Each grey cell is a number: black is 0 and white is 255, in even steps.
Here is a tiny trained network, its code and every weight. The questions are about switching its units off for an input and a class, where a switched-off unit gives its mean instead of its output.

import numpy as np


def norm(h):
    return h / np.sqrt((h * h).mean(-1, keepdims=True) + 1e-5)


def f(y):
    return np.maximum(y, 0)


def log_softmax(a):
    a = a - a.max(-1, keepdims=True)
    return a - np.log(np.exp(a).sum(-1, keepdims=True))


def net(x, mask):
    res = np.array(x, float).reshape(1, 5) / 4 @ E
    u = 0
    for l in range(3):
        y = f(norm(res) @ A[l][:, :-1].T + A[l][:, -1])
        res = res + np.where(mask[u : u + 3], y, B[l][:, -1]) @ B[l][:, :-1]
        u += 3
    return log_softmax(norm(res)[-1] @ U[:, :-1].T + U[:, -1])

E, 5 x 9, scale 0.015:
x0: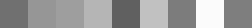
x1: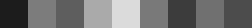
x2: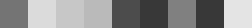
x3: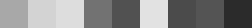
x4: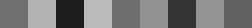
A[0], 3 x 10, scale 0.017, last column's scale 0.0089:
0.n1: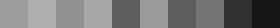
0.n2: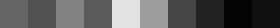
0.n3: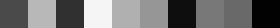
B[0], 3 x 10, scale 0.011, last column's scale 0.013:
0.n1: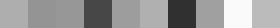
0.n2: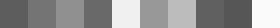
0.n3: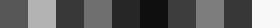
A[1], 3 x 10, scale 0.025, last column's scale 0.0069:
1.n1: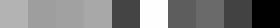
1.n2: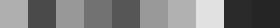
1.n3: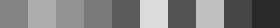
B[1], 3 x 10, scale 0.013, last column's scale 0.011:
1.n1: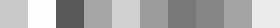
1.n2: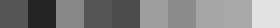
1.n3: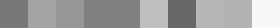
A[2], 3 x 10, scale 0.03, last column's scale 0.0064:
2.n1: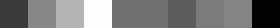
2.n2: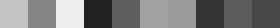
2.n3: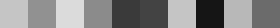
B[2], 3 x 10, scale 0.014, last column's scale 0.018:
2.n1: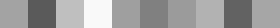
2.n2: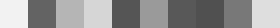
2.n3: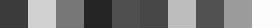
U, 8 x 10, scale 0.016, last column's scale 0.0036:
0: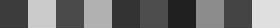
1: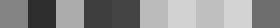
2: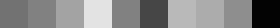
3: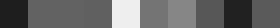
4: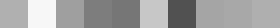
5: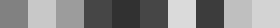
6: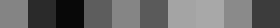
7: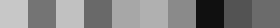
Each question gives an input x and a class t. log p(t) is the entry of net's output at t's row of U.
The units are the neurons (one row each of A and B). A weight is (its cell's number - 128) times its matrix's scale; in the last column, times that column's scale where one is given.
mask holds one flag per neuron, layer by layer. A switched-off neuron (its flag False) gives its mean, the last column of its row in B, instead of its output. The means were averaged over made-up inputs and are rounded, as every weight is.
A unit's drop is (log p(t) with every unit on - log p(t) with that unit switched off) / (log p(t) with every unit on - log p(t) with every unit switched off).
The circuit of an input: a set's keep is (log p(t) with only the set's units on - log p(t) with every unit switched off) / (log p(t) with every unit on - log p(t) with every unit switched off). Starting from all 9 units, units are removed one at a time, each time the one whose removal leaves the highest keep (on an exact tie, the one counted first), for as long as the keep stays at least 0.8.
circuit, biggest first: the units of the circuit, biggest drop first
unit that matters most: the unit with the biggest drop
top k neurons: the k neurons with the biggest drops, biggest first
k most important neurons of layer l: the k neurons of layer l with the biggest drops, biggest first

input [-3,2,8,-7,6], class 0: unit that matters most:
0.n3
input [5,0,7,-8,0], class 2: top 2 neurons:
(2.n1 0.n1)
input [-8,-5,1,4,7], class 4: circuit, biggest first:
(1.n1 0.n3)
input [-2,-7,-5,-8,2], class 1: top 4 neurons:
(0.n3 1.n2 1.n1 0.n2)
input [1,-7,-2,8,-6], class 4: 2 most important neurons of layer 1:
(1.n1 1.n3)
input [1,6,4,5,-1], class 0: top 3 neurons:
(0.n3 1.n1 2.n2)
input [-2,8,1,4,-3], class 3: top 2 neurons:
(0.n2 0.n3)
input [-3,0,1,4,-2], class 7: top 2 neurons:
(2.n2 0.n2)
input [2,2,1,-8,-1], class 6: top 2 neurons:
(2.n2 1.n3)
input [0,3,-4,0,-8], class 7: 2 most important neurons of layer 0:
(0.n2 0.n3)
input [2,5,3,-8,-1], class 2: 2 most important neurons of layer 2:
(2.n1 2.n3)
